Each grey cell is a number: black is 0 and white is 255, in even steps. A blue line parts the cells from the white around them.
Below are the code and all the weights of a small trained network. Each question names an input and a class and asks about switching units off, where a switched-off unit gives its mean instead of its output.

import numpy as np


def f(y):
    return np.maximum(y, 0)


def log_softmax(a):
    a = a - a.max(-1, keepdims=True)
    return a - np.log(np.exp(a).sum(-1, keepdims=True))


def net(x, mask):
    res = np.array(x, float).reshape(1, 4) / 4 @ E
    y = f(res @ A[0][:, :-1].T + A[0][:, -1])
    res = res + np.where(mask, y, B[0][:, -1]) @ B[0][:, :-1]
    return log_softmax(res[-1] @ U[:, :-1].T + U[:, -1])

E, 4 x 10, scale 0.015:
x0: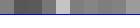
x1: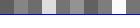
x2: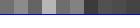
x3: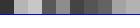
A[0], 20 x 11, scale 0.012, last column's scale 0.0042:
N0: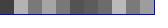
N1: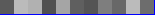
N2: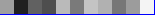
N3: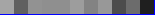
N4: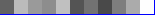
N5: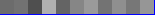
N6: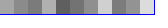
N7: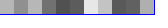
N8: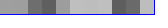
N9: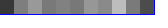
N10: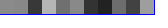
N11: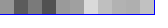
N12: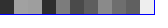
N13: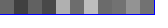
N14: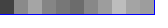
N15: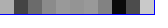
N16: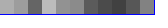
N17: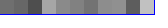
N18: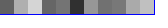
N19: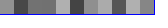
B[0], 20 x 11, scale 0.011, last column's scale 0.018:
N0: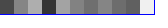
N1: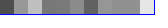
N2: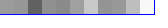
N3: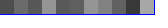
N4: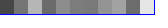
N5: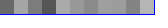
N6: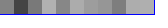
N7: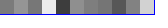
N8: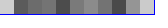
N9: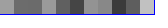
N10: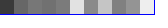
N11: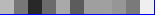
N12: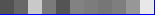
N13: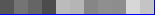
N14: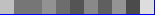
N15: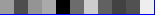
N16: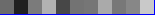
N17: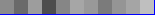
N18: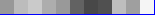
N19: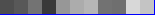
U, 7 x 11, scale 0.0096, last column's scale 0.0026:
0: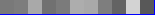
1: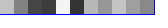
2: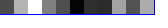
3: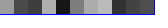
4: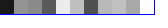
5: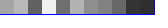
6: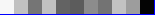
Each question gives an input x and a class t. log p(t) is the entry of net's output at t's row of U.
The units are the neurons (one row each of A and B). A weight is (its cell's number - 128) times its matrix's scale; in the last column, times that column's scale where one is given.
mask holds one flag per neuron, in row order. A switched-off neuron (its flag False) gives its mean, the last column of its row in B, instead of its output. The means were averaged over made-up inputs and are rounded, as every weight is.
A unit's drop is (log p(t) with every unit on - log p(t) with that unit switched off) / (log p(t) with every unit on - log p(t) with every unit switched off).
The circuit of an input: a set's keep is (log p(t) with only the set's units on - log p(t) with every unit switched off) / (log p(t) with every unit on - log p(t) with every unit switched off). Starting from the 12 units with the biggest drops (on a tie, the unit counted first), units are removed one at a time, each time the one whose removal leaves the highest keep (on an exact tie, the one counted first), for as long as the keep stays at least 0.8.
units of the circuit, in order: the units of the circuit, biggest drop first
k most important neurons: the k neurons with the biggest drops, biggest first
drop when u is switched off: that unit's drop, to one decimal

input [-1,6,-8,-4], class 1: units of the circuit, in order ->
N11
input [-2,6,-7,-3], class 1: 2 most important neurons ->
N15, N11
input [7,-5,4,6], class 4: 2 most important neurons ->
N13, N19
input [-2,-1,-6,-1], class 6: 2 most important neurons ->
N7, N0
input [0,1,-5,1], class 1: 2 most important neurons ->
N15, N11
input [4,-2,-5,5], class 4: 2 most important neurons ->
N1, N15
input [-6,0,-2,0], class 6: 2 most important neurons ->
N0, N4
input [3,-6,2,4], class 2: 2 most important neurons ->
N10, N18
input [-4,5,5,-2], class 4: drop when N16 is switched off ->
0.0
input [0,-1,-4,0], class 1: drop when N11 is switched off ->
0.1
